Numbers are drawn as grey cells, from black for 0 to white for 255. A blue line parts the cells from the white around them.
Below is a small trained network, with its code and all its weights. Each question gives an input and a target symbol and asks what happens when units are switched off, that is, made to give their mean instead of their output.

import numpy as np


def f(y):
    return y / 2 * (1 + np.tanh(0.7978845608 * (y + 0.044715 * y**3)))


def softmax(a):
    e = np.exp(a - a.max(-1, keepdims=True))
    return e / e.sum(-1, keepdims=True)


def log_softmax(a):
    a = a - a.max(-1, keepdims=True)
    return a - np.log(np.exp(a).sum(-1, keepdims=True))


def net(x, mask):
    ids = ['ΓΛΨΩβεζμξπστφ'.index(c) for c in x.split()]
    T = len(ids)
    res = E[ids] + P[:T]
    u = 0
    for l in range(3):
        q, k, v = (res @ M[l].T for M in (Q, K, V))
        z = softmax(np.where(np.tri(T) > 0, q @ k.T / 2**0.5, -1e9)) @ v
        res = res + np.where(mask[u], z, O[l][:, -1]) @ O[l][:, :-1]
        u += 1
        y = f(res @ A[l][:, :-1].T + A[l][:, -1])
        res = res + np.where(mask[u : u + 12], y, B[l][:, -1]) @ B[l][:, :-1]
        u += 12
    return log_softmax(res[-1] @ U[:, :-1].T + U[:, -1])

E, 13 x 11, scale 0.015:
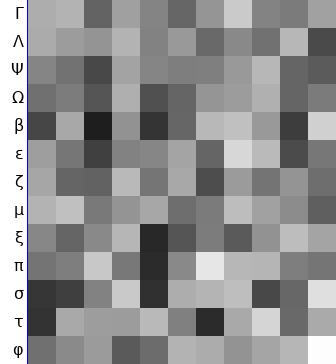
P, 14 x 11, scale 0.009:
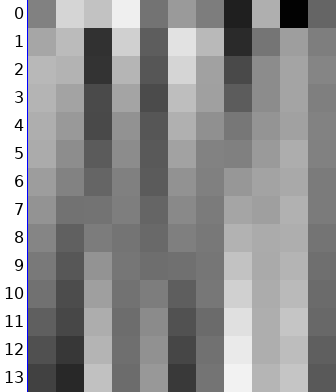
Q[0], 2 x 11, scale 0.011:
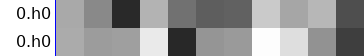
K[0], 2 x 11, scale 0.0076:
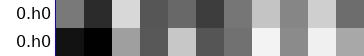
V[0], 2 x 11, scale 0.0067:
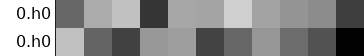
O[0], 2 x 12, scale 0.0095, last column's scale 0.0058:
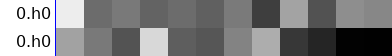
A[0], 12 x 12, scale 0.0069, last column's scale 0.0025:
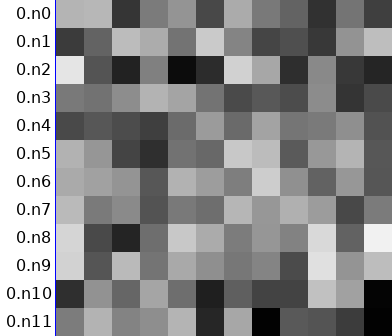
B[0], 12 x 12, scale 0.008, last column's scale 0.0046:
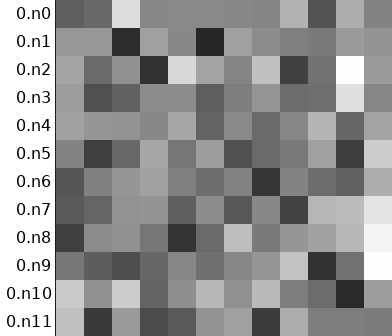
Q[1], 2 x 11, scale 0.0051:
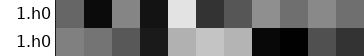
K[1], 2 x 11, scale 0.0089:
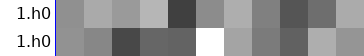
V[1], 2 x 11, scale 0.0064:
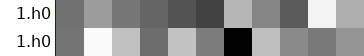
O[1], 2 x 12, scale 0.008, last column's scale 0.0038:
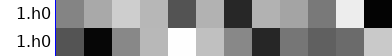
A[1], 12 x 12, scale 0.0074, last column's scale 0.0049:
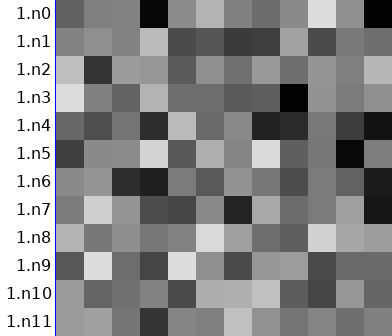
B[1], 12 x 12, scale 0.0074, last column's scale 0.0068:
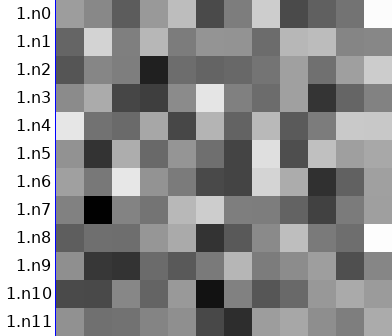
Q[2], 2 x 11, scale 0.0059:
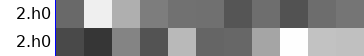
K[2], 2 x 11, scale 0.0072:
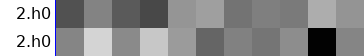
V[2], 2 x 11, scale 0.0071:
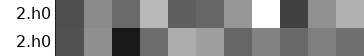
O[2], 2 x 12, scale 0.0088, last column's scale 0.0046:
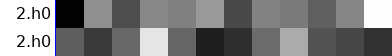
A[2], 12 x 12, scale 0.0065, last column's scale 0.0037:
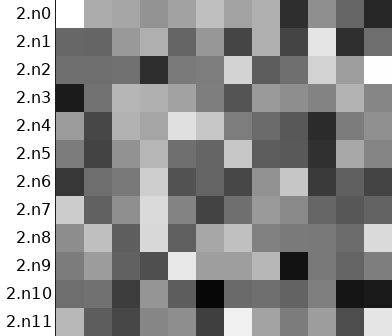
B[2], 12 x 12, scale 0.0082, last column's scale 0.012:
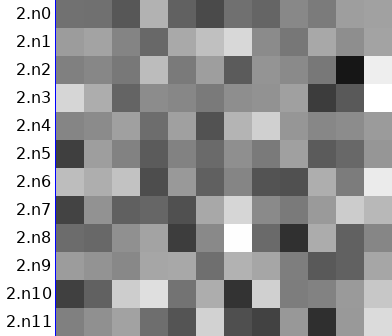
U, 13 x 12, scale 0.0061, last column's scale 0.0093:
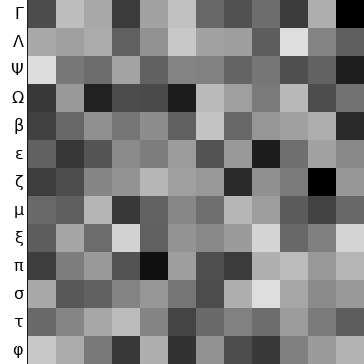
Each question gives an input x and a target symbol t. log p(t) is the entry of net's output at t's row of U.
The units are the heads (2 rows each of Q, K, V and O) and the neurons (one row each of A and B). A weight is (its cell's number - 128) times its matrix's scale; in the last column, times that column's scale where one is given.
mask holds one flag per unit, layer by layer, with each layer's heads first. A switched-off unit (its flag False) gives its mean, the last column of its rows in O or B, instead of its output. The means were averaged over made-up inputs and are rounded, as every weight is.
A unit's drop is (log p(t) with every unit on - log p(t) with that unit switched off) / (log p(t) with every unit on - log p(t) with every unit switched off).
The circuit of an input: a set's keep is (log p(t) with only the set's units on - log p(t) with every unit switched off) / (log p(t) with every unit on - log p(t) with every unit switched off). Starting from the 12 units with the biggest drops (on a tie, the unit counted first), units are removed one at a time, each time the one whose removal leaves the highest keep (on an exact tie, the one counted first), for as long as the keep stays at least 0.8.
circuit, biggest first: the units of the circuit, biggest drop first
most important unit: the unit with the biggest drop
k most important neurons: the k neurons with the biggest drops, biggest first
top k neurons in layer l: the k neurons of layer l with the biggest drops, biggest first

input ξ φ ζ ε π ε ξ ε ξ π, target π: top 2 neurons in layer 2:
(2.n9 2.n4)
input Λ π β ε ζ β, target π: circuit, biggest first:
(2.n3 1.n0 2.n9)
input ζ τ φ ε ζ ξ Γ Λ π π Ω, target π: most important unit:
2.n6
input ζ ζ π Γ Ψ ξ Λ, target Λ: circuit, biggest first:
(2.n1 0.h0)
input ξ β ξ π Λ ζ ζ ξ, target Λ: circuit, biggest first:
(0.n10 2.n1 0.h0)
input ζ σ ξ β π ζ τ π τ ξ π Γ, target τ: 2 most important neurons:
(2.n6 1.n3)
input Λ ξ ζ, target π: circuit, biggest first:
(0.n8 2.n3)
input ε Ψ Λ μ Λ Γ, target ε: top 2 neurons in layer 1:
(1.n4 1.n11)
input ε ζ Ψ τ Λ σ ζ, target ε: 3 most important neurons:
(1.n4 0.n0 1.n0)
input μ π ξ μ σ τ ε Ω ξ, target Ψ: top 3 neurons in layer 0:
(0.n0 0.n11 0.n8)
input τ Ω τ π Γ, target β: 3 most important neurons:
(2.n7 2.n4 2.n2)
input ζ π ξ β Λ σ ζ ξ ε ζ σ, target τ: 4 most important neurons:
(2.n6 1.n3 2.n10 0.n1)
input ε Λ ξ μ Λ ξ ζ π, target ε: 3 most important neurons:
(1.n4 0.n7 0.n0)
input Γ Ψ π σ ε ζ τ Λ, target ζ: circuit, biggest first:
(1.h0 0.n8)
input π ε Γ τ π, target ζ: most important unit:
2.n2
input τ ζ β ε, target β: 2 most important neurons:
(2.n7 2.n4)
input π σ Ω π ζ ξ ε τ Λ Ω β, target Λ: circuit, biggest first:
(2.h0 0.h0)
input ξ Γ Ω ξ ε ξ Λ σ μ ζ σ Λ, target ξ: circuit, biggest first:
(0.h0 2.h0 1.h0 2.n3)
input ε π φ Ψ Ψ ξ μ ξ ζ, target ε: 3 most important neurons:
(0.n0 0.n8 1.n4)
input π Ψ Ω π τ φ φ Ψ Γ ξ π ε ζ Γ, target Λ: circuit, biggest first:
(2.h0)
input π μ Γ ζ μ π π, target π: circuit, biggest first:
(2.n3 0.h0)
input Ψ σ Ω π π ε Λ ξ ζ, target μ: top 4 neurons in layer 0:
(0.n11 0.n8 0.n0 0.n7)
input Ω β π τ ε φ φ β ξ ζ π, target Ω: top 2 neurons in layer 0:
(0.n1 0.n11)
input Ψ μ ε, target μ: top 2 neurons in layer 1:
(1.n6 1.n10)
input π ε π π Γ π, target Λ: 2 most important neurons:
(2.n11 1.n0)
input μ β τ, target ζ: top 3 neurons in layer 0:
(0.n9 0.n2 0.n3)
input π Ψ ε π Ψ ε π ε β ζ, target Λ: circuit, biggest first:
(2.h0)
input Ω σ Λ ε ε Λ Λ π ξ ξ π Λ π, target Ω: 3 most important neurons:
(2.n11 2.n10 0.n11)
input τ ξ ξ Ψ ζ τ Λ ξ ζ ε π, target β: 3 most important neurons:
(2.n7 2.n4 2.n2)
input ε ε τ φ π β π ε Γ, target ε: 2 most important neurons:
(1.n4 0.n0)
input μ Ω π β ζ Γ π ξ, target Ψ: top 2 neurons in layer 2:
(2.n11 2.n10)
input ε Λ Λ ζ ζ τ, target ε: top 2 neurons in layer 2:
(2.n3 2.n2)
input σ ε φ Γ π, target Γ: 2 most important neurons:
(0.n1 2.n6)
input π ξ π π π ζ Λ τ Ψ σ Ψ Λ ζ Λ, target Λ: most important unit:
2.h0
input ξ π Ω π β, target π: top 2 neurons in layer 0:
(0.n5 0.n8)
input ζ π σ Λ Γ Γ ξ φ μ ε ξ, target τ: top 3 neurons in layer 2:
(2.n6 2.n10 2.n11)
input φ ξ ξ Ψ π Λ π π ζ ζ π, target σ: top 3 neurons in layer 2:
(2.n11 2.n7 2.n6)
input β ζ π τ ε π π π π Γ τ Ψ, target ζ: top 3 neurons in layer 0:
(0.n8 0.n2 0.n7)
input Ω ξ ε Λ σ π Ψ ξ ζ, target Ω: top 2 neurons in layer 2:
(2.n11 2.n10)
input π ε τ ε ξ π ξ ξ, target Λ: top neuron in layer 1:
(1.n9)
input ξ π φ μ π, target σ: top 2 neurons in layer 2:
(2.n11 2.n7)
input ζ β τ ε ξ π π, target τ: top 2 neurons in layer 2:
(2.n6 2.n10)
